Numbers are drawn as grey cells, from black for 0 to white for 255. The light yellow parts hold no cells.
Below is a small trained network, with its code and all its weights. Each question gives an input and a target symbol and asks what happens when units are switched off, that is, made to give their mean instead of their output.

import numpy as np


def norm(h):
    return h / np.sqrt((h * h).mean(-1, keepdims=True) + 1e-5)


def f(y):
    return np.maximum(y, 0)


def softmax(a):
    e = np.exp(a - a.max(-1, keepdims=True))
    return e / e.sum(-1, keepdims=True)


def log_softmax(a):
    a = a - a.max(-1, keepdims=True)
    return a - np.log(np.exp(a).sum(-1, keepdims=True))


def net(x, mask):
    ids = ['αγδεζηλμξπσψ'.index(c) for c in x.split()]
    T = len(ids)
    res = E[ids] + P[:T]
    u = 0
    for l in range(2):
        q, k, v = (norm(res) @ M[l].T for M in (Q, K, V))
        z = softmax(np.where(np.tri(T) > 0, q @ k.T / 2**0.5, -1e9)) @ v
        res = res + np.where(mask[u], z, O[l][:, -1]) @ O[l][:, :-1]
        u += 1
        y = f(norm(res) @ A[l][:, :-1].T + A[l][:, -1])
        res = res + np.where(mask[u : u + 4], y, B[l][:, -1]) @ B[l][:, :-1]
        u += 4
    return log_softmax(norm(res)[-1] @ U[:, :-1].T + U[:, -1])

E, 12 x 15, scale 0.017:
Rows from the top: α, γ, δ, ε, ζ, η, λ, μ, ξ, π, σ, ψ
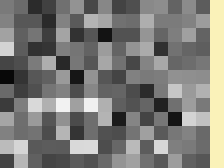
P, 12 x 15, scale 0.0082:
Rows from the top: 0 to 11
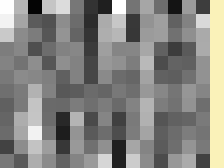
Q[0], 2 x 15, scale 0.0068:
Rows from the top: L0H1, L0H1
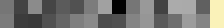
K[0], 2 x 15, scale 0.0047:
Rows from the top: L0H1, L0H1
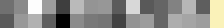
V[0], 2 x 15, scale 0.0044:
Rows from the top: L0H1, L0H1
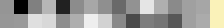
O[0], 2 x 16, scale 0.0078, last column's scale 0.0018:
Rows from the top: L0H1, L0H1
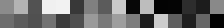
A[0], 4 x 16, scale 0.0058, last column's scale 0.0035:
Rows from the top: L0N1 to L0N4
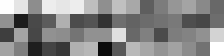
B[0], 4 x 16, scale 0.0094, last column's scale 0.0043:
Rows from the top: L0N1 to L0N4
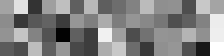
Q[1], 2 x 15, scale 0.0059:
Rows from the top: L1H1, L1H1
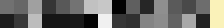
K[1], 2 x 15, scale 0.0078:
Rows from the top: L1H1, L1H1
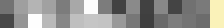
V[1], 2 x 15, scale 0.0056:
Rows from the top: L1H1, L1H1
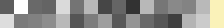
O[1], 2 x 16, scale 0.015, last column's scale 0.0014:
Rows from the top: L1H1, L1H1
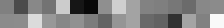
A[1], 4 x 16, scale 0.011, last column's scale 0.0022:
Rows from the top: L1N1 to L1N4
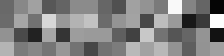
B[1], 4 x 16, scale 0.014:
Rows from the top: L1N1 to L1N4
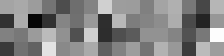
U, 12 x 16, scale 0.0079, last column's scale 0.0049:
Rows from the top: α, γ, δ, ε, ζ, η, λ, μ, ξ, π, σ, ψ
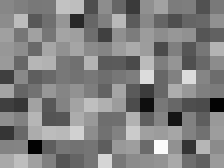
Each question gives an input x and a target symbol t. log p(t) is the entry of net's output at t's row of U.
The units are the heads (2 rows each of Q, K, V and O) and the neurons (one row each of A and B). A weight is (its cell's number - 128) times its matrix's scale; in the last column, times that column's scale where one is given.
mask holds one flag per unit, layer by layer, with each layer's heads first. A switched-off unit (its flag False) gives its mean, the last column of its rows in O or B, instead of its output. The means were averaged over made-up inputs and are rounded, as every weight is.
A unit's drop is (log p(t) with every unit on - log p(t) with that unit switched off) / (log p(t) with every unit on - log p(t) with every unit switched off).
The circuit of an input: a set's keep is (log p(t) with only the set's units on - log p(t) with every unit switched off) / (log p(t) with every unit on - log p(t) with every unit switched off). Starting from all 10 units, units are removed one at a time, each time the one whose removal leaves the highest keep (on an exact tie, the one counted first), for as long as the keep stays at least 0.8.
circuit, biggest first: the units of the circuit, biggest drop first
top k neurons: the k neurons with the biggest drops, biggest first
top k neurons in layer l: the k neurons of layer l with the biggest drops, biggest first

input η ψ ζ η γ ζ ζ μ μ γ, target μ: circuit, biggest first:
[L0H1; L0N4]
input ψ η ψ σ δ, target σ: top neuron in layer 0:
[L0N1]
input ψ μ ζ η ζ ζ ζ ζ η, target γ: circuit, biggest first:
[L1H1; L0N1]
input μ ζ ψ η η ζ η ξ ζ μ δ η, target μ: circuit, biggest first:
[L0H1; L1N3]
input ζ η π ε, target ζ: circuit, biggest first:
[L1H1; L1N3]
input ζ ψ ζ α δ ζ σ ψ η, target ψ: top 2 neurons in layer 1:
[L1N1; L1N3]
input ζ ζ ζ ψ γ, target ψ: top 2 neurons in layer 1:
[L1N1; L1N3]
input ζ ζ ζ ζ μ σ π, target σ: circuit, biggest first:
[L0H1; L1N3]
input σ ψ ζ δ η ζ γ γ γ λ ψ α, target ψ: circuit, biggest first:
[L0H1; L1N1]
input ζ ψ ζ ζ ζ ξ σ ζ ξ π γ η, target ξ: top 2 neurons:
[L0N1; L1N3]
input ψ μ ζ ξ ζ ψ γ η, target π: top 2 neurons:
[L1N4; L0N1]
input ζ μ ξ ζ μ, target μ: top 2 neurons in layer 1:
[L1N3; L1N1]
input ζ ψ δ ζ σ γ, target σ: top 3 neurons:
[L0N4; L0N1; L1N4]
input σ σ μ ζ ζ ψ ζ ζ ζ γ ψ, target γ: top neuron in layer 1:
[L1N1]
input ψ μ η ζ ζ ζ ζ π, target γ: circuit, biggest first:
[L0H1; L1N3]
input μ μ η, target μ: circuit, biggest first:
[L0H1; L0N4; L1H1]
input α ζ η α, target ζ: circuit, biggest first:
[L1N3; L1H1]
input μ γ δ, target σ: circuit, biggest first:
[L1N4; L0H1]
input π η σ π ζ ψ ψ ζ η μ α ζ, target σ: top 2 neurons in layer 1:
[L1N4; L1N3]
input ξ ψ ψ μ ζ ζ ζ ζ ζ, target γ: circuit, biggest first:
[L1H1; L0N1]
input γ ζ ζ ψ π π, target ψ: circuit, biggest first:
[L0H1; L1N1; L1N3]
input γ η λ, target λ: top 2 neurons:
[L1N3; L1N1]
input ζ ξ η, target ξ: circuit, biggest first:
[L1H1; L1N3]
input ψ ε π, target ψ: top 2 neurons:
[L0N4; L1N1]
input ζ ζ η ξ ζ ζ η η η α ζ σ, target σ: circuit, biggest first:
[L1N2]
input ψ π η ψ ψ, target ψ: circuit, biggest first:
[L1N1; L0H1]
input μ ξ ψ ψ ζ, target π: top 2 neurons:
[L0N1; L1N4]
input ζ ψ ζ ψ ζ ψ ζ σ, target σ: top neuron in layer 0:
[L0N1]
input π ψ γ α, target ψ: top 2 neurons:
[L1N1; L0N4]
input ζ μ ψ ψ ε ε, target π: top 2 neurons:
[L1N4; L0N3]
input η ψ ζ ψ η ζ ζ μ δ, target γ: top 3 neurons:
[L0N4; L1N3; L0N1]
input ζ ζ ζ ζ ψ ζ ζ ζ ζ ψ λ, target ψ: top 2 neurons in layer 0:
[L0N2; L0N4]
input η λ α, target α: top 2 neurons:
[L1N3; L1N1]
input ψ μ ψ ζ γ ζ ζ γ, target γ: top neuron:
[L0N1]
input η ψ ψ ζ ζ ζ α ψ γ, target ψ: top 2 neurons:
[L1N1; L0N4]
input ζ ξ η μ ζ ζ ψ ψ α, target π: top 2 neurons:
[L1N4; L0N3]
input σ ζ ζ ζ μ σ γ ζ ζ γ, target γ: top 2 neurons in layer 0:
[L0N1; L0N3]
